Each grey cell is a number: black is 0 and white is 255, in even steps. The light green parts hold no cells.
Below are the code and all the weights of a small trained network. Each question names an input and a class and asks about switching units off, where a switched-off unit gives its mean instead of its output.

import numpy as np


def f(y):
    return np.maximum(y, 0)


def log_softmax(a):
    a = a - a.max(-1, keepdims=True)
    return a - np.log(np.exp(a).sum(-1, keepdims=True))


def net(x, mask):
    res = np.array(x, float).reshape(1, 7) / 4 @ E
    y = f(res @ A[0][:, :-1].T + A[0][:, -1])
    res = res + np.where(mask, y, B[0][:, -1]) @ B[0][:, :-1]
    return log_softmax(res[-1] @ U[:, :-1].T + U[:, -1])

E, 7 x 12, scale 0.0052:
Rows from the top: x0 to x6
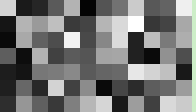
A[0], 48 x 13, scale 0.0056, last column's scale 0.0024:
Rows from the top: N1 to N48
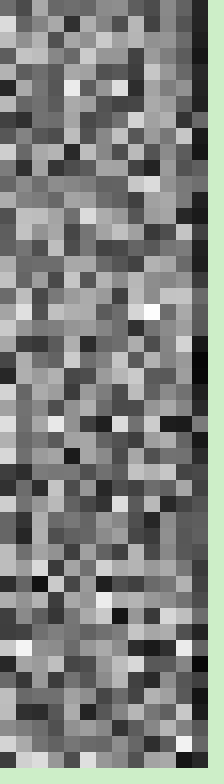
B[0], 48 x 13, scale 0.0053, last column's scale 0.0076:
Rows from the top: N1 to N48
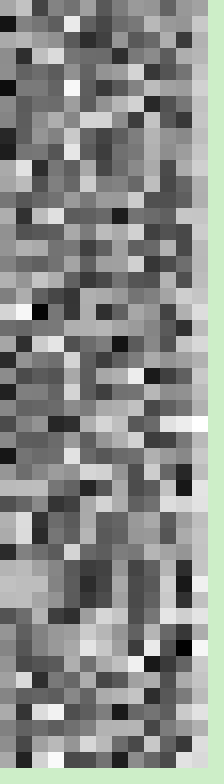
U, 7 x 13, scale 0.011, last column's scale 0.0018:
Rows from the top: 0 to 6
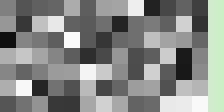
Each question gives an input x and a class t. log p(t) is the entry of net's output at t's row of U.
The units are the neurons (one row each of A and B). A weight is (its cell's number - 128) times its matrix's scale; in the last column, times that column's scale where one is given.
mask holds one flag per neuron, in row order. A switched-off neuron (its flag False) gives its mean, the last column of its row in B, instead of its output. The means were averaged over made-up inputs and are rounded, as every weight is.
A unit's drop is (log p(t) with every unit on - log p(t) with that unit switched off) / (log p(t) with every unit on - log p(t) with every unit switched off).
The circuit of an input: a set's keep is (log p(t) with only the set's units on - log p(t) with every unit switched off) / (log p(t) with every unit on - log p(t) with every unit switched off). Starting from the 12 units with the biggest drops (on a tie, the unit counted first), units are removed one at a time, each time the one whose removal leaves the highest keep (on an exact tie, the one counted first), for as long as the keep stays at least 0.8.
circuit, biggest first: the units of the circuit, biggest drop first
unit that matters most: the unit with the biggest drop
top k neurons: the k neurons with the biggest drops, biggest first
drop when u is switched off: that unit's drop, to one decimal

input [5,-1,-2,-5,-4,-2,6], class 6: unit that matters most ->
N39
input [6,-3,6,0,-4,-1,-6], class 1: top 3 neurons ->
N45, N22, N39
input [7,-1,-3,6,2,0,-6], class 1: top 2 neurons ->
N45, N22
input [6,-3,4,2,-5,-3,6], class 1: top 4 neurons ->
N22, N27, N45, N32
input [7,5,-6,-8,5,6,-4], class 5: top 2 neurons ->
N20, N12
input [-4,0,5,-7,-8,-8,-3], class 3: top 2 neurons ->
N38, N36
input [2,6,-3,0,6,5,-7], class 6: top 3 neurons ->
N27, N32, N41
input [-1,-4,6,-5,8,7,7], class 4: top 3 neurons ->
N30, N8, N40
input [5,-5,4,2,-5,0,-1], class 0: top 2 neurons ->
N48, N5
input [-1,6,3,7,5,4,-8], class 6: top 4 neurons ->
N27, N32, N20, N41
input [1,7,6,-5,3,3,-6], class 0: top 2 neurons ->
N42, N24
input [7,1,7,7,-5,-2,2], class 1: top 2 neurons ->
N22, N45
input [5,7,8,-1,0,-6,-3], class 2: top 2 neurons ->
N6, N9
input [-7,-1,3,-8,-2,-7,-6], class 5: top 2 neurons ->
N20, N45
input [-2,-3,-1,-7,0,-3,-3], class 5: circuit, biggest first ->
N20
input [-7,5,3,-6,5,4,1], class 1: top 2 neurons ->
N48, N14
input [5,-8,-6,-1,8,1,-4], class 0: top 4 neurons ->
N7, N5, N44, N41
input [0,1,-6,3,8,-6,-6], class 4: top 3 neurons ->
N8, N30, N40
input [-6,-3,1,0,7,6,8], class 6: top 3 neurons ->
N39, N41, N19
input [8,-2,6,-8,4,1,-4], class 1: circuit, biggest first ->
N45
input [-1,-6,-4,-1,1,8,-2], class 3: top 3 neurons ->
N37, N31, N16
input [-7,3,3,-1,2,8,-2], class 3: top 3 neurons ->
N37, N31, N45
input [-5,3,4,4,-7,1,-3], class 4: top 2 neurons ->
N41, N45
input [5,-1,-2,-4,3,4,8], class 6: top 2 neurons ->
N39, N19
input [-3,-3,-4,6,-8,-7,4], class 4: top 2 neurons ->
N41, N37
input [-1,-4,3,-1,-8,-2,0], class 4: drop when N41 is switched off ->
0.1
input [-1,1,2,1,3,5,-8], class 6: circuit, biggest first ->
N27
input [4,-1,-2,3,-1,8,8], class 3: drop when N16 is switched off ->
0.2
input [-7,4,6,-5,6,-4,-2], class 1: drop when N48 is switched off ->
0.5
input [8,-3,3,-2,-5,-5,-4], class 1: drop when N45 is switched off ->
0.1
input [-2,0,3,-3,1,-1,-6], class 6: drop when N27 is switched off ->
0.2
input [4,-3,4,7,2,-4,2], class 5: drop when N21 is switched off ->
0.0
